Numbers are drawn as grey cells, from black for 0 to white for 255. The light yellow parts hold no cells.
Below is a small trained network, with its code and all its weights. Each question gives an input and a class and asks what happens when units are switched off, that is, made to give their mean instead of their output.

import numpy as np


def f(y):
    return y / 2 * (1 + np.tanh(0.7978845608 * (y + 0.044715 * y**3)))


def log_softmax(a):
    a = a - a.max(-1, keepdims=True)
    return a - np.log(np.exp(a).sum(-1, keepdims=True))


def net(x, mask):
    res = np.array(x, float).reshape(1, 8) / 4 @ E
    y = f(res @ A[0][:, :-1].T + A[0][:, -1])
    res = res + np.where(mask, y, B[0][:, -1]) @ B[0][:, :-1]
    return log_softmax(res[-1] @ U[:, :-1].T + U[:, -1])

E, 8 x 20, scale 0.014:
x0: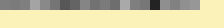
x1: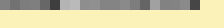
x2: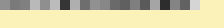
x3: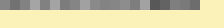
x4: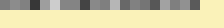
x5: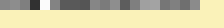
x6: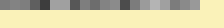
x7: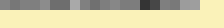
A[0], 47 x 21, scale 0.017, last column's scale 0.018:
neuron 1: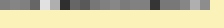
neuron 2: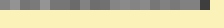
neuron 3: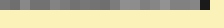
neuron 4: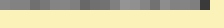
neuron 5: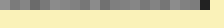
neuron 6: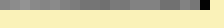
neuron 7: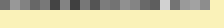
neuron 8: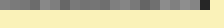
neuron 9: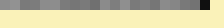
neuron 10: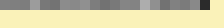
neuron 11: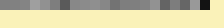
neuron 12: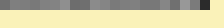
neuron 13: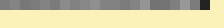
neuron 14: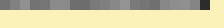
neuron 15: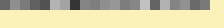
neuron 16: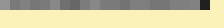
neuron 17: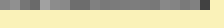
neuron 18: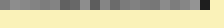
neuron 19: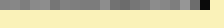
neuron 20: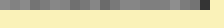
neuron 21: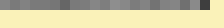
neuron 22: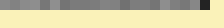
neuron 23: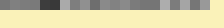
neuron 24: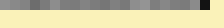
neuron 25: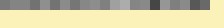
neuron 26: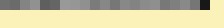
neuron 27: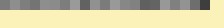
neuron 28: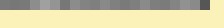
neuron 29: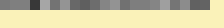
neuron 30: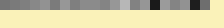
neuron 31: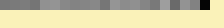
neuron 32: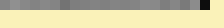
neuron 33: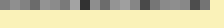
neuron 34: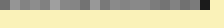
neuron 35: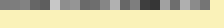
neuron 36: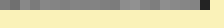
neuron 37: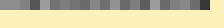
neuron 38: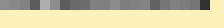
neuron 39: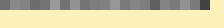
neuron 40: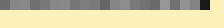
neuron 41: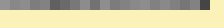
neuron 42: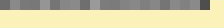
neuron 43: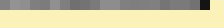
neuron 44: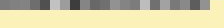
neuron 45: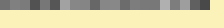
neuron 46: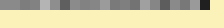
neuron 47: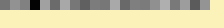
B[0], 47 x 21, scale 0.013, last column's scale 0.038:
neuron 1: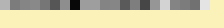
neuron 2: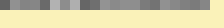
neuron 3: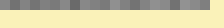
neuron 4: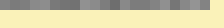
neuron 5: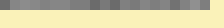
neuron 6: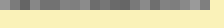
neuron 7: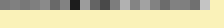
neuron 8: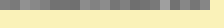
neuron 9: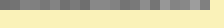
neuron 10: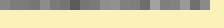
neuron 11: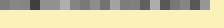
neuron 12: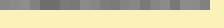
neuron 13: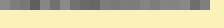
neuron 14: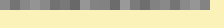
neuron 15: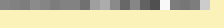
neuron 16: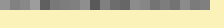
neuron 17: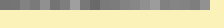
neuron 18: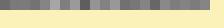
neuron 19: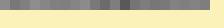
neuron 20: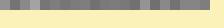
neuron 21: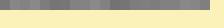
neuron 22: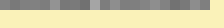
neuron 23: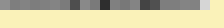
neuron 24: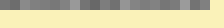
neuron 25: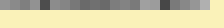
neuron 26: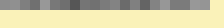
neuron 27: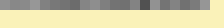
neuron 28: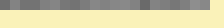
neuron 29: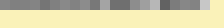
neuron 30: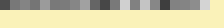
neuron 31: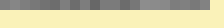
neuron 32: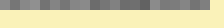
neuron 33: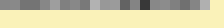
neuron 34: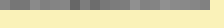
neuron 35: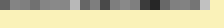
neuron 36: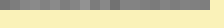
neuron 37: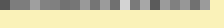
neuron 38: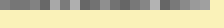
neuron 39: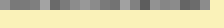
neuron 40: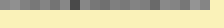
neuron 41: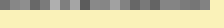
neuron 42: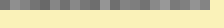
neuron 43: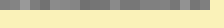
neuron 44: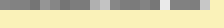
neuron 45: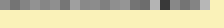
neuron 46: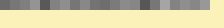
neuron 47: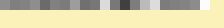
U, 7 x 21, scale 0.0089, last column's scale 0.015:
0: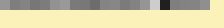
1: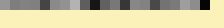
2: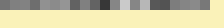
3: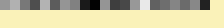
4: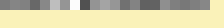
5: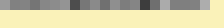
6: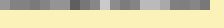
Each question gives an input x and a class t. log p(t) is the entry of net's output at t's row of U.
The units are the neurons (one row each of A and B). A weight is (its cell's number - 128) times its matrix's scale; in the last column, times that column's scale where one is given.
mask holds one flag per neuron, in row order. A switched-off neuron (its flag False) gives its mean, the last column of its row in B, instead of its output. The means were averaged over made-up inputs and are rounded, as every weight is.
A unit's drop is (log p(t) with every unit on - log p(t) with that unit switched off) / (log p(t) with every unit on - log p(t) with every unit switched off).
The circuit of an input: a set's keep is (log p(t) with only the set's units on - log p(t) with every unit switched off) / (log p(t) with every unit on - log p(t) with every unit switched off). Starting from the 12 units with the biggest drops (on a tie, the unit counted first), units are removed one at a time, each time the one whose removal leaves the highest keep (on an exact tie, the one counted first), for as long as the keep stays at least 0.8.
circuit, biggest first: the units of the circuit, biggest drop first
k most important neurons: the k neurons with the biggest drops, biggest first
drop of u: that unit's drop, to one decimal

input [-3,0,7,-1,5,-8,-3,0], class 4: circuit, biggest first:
[neuron 1]
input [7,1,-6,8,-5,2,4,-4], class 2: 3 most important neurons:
[neuron 30; neuron 1; neuron 47]
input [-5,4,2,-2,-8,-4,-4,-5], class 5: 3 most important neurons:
[neuron 47; neuron 30; neuron 29]
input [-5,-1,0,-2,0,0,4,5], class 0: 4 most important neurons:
[neuron 15; neuron 44; neuron 1; neuron 33]
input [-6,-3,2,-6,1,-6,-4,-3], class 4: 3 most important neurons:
[neuron 1; neuron 7; neuron 30]
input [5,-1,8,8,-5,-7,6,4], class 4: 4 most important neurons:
[neuron 1; neuron 7; neuron 30; neuron 23]
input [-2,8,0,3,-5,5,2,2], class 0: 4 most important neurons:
[neuron 1; neuron 15; neuron 44; neuron 35]
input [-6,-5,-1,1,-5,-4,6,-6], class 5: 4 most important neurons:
[neuron 47; neuron 29; neuron 15; neuron 30]
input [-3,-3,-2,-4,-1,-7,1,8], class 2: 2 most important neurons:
[neuron 1; neuron 15]
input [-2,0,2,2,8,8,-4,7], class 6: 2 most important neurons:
[neuron 47; neuron 1]
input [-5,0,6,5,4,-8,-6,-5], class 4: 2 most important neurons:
[neuron 1; neuron 7]
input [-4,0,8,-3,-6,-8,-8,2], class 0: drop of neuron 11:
0.1
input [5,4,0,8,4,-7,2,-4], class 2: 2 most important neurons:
[neuron 30; neuron 1]
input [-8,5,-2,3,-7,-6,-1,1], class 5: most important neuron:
[neuron 30]
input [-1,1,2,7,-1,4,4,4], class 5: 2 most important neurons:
[neuron 47; neuron 30]
